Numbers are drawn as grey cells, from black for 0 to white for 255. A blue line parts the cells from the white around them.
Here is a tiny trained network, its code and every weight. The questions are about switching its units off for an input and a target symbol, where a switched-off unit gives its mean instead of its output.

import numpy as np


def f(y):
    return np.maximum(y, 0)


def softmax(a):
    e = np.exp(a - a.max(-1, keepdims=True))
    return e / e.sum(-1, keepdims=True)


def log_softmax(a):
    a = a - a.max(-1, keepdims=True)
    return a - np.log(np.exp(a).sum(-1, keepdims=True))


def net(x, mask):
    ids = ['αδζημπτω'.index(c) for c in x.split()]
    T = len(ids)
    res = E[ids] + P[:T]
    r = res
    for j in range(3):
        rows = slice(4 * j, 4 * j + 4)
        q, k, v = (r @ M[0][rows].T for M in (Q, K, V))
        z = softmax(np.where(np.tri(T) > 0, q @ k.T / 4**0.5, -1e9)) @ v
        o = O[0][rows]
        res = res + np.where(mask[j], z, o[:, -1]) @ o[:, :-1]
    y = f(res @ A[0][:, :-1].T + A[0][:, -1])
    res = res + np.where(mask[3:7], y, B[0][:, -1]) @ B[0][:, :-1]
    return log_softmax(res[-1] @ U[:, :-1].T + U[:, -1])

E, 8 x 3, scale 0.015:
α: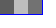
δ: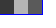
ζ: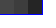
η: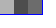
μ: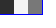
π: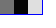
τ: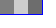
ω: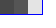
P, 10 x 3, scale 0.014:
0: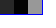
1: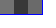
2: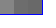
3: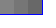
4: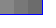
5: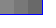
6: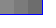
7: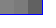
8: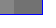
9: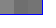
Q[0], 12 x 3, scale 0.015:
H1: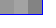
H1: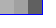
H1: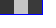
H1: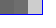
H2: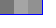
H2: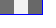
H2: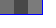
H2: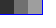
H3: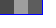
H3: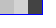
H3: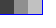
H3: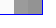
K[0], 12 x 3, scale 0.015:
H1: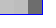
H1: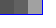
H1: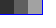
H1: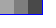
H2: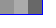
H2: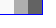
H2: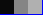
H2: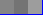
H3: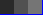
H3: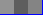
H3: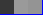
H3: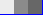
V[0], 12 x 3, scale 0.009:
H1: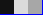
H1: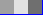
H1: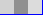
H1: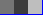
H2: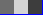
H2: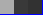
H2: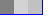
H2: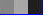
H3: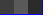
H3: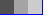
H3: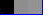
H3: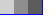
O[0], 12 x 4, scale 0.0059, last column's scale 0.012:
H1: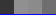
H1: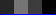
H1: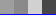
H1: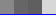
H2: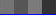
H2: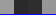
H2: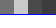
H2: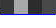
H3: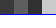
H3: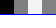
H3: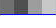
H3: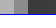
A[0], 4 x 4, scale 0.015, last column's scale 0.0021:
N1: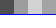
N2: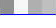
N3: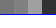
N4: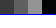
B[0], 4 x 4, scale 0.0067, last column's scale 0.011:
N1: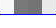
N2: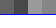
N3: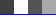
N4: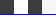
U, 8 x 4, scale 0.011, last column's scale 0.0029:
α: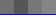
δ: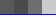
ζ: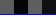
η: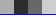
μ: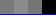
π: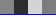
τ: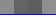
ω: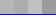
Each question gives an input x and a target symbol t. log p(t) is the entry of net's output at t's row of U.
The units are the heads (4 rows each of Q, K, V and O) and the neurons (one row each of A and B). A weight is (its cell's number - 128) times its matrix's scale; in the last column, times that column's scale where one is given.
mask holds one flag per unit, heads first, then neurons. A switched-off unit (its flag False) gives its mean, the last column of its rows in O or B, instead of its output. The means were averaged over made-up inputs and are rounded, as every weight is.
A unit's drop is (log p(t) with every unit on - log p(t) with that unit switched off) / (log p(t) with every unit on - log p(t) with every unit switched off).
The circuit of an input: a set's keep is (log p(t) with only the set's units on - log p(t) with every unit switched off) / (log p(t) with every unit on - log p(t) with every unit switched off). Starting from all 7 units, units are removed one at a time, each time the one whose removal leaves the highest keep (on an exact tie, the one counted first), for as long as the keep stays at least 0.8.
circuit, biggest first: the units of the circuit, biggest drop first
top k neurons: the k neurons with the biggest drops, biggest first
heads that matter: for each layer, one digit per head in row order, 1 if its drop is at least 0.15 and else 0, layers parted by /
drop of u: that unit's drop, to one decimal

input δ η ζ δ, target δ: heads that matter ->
111
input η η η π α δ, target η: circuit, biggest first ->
N4; H1
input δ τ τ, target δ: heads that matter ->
110
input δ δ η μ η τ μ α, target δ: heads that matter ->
111
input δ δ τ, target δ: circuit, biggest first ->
H1; H2; N1
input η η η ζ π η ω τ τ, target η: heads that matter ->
001
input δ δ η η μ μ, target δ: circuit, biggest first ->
H1; H3
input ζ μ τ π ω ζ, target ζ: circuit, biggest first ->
H3; H2
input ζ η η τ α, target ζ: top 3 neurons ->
N4; N1; N3
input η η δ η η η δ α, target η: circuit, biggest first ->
N4; H3
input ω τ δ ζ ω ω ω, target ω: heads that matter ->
011
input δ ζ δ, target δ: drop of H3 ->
0.2
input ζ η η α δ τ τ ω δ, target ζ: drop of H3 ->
0.3
